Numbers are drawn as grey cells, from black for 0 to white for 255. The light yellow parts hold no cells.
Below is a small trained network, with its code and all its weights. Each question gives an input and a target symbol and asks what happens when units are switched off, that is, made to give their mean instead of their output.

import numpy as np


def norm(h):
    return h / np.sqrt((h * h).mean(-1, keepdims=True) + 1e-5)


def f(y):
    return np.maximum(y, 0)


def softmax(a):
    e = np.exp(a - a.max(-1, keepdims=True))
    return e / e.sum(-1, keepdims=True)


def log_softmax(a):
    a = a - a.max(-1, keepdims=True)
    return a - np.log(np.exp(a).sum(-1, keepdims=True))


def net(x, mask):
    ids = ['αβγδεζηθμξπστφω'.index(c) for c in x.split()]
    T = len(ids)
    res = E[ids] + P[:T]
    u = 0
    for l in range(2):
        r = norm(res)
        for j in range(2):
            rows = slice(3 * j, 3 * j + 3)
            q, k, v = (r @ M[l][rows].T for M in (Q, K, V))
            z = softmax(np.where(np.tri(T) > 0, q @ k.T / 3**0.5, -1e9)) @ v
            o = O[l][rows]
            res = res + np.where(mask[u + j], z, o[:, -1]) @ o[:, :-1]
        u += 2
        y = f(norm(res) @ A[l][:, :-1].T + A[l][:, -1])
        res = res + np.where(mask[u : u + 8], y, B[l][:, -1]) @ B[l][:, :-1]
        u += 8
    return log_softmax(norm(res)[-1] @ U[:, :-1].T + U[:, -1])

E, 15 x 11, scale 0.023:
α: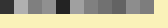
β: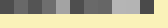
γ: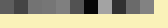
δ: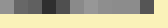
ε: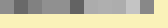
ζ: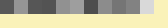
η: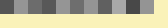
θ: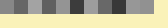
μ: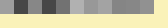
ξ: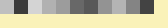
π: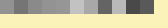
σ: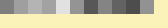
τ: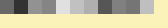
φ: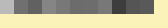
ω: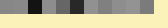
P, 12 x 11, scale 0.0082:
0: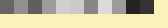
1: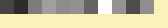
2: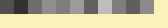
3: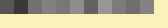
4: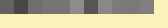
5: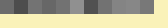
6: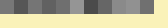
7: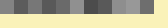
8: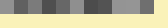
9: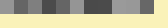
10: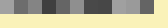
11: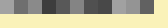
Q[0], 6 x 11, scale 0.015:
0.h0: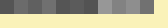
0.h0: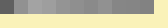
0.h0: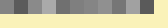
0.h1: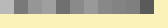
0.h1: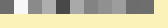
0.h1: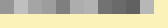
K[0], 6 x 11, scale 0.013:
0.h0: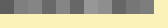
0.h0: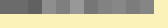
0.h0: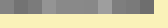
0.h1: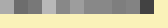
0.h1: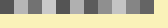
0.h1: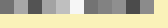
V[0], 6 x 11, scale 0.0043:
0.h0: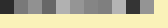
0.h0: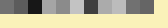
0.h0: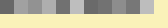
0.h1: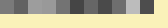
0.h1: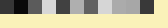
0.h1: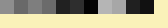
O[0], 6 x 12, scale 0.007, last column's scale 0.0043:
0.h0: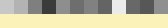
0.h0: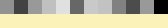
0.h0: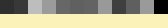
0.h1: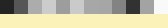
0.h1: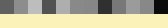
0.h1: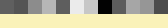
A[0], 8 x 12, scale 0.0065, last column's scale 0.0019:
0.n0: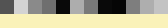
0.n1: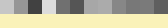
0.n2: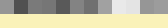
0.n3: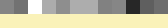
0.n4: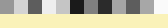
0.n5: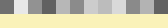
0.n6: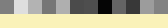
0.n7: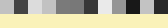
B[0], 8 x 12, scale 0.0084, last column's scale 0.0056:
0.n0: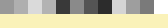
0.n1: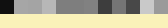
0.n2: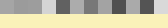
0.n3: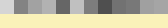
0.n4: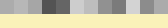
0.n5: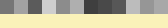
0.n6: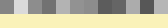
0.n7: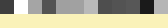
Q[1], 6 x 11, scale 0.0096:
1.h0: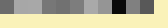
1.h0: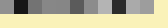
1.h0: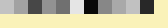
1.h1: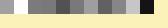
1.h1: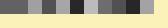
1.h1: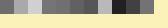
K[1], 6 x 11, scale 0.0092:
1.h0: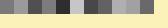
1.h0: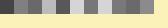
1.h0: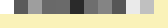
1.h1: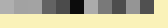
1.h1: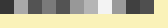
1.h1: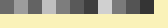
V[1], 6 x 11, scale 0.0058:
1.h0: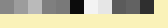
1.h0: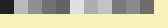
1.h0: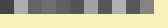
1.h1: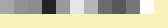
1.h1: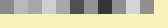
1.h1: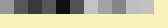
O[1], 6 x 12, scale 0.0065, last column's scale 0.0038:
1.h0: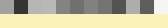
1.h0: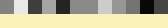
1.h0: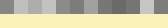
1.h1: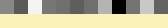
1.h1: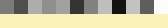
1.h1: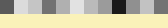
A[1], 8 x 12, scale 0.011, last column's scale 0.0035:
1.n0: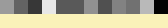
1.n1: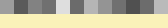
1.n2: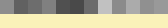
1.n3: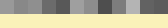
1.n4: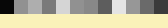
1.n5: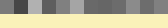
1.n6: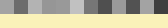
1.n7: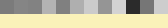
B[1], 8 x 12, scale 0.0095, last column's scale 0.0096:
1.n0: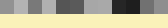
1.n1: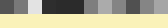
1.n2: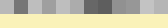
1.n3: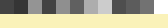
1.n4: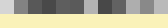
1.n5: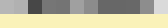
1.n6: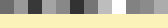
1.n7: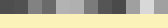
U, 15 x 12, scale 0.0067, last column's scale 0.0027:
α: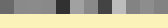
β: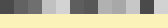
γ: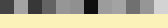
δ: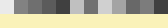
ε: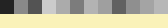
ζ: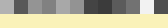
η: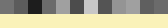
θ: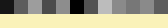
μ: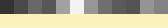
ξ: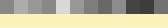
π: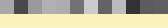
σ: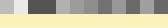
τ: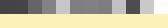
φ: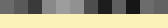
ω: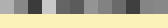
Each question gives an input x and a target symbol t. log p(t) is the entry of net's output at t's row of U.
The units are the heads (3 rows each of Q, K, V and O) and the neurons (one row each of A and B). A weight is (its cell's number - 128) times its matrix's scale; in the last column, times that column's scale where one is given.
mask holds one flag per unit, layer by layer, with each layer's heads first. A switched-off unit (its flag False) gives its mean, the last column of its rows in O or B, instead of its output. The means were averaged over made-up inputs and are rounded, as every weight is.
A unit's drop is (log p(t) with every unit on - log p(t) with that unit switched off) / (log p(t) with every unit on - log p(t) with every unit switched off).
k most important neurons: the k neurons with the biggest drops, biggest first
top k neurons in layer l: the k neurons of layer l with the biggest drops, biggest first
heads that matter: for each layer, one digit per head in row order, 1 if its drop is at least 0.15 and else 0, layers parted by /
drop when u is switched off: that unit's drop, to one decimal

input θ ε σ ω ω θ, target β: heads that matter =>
01 / 11
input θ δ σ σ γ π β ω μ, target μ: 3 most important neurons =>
0.n7, 1.n7, 0.n0
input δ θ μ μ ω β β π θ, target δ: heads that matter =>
11 / 11
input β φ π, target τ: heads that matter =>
11 / 00
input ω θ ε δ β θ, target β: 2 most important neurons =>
0.n7, 1.n5
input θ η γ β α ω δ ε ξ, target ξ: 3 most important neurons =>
0.n7, 0.n0, 1.n7
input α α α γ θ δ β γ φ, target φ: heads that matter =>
01 / 01
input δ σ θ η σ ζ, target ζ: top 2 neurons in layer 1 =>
1.n2, 1.n6
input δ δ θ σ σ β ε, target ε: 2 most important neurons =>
0.n1, 0.n7
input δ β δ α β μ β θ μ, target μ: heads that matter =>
11 / 00
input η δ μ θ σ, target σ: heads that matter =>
01 / 00
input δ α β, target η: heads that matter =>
01 / 00
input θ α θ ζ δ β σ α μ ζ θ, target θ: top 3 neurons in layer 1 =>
1.n5, 1.n4, 1.n3
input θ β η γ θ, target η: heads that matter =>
11 / 01
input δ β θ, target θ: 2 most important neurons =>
1.n1, 1.n5
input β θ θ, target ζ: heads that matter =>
11 / 00
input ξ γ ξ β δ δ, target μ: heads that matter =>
11 / 10
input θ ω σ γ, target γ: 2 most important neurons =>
0.n0, 1.n3
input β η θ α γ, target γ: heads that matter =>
00 / 10
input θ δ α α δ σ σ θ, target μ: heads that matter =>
01 / 11
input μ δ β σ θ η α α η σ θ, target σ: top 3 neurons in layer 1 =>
1.n3, 1.n1, 1.n6
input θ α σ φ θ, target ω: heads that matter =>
01 / 01
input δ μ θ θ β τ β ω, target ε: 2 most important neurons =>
0.n1, 0.n4
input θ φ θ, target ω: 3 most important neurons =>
1.n0, 0.n7, 0.n1
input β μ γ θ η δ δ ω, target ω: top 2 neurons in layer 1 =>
1.n0, 1.n2
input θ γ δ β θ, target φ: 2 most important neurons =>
0.n7, 1.n7
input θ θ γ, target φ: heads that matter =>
10 / 11
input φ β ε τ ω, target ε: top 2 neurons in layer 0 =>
0.n4, 0.n1
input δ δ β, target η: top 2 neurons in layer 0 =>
0.n2, 0.n4
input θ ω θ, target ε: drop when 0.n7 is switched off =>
0.1
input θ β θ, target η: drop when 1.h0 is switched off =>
0.0
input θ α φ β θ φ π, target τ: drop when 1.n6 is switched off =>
0.6
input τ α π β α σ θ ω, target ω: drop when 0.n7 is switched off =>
0.2
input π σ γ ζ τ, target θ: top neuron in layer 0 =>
0.n0
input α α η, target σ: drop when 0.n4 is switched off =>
0.3
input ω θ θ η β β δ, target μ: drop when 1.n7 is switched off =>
-0.1
